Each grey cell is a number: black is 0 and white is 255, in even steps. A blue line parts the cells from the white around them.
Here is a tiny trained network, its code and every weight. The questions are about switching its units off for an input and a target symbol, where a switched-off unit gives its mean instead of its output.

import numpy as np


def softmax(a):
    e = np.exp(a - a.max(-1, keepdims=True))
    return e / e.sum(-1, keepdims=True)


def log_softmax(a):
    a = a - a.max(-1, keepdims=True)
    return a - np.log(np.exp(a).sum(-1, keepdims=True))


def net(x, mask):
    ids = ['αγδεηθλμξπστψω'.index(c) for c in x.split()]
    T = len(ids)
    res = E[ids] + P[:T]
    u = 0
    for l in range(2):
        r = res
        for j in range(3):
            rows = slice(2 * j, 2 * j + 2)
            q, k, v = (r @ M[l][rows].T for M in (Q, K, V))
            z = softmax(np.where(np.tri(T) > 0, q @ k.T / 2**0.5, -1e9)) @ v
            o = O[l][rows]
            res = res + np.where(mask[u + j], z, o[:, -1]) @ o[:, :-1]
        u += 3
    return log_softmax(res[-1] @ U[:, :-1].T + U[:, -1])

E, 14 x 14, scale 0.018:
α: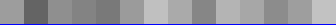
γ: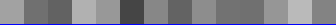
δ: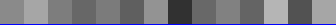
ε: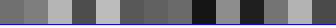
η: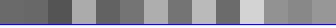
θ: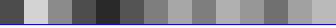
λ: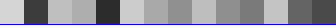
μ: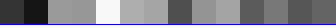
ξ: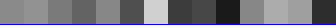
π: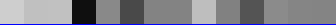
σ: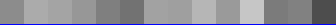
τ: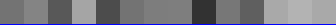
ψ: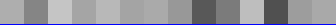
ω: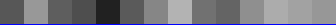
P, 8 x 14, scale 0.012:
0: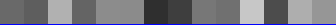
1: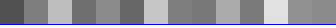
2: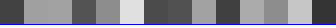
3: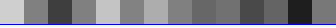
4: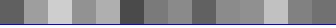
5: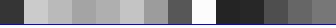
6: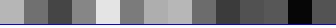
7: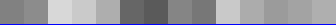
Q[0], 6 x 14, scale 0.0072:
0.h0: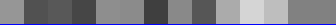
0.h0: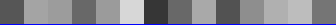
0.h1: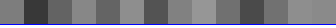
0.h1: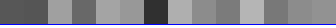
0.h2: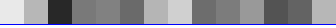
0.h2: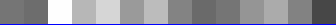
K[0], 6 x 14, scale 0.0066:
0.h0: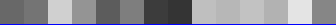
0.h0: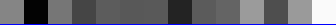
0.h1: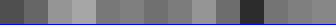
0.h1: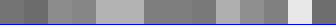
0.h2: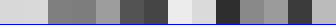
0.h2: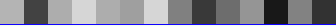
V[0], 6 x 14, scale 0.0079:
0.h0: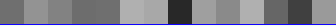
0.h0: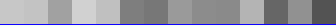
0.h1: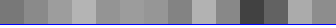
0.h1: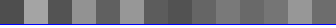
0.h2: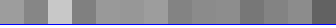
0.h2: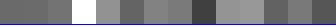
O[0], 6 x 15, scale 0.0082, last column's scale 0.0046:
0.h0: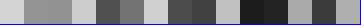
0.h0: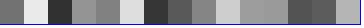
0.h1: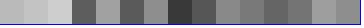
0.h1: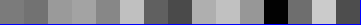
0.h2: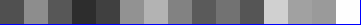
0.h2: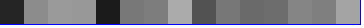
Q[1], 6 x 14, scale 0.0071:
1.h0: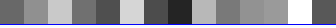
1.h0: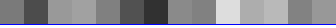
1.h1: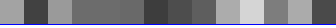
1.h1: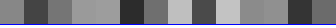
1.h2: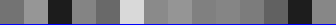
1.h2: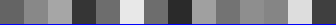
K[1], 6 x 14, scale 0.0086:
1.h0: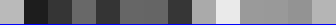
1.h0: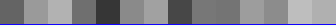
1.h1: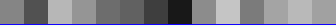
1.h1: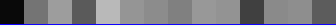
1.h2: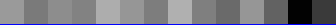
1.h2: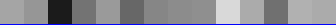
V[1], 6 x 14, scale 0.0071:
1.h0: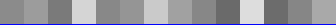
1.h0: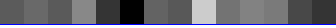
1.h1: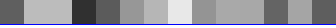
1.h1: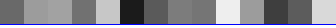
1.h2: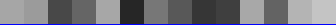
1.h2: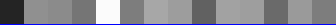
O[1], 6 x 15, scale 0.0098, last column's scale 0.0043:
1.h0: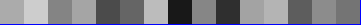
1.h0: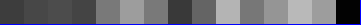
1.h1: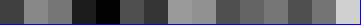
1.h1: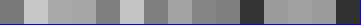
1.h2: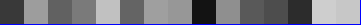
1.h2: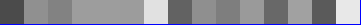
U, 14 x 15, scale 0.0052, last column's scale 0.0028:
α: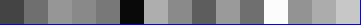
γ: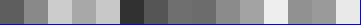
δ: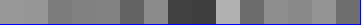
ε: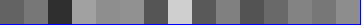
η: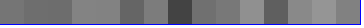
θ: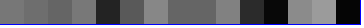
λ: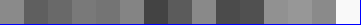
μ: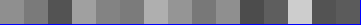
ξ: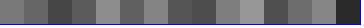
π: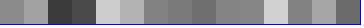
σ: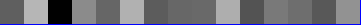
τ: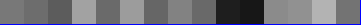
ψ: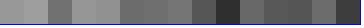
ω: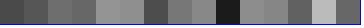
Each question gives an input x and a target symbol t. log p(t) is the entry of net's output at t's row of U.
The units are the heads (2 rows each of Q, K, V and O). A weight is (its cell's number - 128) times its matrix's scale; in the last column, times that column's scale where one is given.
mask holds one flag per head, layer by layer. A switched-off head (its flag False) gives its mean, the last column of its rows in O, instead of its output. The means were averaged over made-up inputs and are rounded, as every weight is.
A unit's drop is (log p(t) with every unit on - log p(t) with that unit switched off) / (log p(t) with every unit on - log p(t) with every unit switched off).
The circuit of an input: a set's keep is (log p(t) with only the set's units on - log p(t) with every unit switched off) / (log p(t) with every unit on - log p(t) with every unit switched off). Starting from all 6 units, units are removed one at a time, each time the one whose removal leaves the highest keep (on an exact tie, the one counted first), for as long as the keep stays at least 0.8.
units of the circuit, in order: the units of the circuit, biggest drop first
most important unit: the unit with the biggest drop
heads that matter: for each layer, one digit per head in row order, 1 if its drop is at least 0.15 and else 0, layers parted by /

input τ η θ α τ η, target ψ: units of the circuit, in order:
[1.h0]
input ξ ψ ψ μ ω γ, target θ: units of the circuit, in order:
[1.h1, 0.h0, 0.h2]
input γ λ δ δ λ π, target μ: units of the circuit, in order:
[1.h1, 0.h0]
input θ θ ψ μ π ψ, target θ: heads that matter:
101 / 010
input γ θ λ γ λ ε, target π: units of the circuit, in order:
[0.h0, 1.h1, 0.h2]
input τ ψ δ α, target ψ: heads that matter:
010 / 100
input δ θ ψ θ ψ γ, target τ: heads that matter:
001 / 010
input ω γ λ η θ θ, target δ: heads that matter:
101 / 110
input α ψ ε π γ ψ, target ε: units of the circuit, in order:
[1.h0, 0.h2, 1.h2]
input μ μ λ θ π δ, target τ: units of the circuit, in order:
[1.h1, 0.h2]
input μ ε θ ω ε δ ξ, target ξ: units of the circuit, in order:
[1.h1, 1.h0]
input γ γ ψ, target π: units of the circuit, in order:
[1.h1, 0.h0, 0.h2]
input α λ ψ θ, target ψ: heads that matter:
001 / 100
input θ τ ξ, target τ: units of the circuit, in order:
[1.h1, 0.h2, 0.h0]
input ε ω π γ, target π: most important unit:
0.h2
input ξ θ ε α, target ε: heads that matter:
000 / 100
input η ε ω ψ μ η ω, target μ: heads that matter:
001 / 001
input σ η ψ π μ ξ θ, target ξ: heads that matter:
011 / 010
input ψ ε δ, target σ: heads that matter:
100 / 000
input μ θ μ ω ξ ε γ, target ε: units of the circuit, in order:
[1.h0]
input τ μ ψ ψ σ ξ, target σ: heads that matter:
111 / 000
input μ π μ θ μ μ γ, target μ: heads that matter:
000 / 001
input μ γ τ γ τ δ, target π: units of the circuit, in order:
[1.h1, 0.h0]
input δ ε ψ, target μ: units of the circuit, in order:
[0.h0, 1.h1]
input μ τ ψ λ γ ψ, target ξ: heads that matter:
010 / 010
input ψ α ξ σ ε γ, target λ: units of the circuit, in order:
[1.h2, 0.h0, 1.h1]
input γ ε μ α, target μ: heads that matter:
000 / 101
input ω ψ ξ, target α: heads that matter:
101 / 100
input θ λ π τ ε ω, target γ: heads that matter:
101 / 010
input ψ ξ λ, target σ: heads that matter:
100 / 000
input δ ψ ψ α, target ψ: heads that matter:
000 / 100
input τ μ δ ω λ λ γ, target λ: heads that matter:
000 / 001
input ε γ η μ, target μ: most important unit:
1.h2
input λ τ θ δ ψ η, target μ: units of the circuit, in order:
[1.h1, 0.h0]
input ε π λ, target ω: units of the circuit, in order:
[0.h0, 1.h1]
